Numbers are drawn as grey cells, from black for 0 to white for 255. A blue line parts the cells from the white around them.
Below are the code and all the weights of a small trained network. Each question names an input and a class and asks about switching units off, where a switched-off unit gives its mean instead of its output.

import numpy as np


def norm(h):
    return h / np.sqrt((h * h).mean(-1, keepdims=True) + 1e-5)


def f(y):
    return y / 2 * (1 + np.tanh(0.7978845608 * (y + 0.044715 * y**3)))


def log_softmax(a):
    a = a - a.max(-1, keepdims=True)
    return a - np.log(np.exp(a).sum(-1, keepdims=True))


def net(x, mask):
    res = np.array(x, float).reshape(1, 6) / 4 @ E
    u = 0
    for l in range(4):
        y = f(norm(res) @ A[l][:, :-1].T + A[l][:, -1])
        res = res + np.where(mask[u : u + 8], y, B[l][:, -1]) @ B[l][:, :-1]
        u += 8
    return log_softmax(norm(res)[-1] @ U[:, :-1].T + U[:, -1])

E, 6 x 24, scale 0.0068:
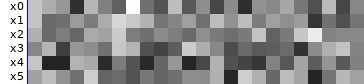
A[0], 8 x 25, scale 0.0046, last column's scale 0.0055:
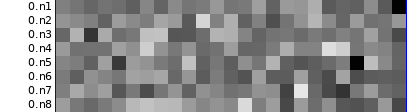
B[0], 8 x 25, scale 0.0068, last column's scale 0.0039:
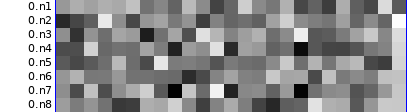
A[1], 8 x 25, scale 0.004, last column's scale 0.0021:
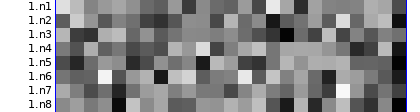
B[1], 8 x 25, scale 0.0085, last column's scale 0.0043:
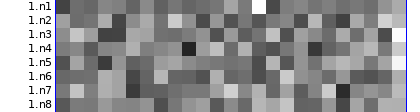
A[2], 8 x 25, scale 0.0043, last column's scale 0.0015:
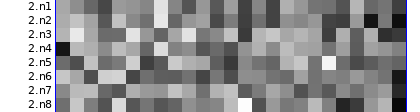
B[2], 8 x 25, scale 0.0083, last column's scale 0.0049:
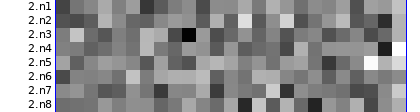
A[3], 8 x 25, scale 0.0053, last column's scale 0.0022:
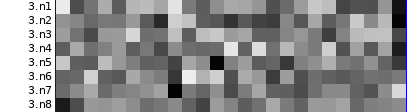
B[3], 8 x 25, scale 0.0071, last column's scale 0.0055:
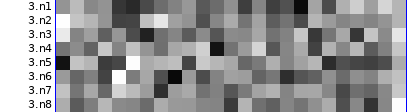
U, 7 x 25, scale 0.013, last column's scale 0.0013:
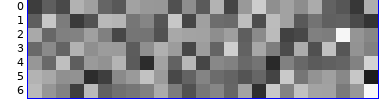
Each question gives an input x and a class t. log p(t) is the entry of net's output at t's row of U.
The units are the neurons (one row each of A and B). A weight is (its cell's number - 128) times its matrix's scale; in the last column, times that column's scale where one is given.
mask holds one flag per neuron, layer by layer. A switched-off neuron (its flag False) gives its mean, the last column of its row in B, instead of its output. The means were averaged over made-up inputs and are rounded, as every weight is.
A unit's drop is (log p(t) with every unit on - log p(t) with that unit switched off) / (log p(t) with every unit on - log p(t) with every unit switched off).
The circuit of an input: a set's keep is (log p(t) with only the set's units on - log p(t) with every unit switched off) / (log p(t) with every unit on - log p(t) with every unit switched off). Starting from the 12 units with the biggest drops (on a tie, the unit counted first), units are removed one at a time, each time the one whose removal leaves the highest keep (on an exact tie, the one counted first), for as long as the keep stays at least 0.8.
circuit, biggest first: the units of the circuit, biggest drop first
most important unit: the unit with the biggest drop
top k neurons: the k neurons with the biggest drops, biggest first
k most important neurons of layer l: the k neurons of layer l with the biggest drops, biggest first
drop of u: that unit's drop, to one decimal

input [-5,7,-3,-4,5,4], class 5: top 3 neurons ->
[0.n8 3.n1 0.n2]
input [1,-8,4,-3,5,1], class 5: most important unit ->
1.n2
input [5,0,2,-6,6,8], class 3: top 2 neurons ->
[2.n8 1.n1]
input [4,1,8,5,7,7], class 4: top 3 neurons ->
[0.n4 2.n4 2.n7]
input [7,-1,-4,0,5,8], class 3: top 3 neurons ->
[2.n8 1.n1 0.n5]
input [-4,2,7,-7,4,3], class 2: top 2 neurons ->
[2.n5 1.n4]
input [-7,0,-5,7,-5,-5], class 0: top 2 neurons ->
[0.n5 1.n6]
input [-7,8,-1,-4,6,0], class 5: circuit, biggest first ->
[0.n8 3.n1]
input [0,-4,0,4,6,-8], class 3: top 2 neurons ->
[1.n8 1.n7]
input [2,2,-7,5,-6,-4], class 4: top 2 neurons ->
[0.n7 1.n3]
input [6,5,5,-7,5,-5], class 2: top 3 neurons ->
[2.n5 1.n4 0.n5]
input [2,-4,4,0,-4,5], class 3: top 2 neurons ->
[1.n3 1.n1]
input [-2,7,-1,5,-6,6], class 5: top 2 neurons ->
[0.n8 3.n1]
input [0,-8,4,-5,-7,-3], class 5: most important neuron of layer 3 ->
[3.n2]
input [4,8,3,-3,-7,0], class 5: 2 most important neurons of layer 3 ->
[3.n1 3.n5]
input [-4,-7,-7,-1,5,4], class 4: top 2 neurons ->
[0.n7 0.n8]
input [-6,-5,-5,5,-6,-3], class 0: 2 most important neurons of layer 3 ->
[3.n8 3.n5]
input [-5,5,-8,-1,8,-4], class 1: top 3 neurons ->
[1.n3 3.n5 0.n4]
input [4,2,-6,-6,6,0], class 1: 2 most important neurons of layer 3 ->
[3.n5 3.n8]
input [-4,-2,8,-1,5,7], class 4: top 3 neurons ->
[0.n4 1.n7 0.n6]
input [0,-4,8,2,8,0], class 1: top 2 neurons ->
[3.n5 1.n3]
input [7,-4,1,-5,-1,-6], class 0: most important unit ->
2.n2
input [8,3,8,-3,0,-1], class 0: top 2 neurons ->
[2.n2 0.n2]
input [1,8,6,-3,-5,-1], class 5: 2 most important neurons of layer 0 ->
[0.n8 0.n7]
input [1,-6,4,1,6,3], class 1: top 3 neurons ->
[3.n5 1.n3 0.n8]
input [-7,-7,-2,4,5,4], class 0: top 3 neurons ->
[1.n6 0.n8 0.n5]
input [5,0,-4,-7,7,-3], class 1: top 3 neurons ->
[1.n3 3.n5 0.n3]
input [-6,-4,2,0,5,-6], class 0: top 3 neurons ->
[1.n6 0.n5 2.n8]
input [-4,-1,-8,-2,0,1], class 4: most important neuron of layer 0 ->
[0.n7]
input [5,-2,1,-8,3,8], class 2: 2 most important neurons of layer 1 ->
[1.n4 1.n7]
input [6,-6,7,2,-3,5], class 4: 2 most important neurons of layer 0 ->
[0.n4 0.n5]
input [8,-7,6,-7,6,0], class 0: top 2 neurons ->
[2.n2 0.n3]
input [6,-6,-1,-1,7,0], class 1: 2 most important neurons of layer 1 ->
[1.n3 1.n6]
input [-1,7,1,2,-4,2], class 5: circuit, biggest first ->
[0.n8]
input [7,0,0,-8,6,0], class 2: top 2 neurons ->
[2.n5 1.n4]
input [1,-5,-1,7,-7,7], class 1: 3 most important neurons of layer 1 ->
[1.n4 1.n7 1.n6]
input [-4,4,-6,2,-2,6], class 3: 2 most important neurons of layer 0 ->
[0.n4 0.n2]
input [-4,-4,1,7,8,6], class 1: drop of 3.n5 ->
0.2
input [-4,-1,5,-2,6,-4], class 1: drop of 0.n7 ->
0.1
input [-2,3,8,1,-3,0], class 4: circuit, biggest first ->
[0.n4]
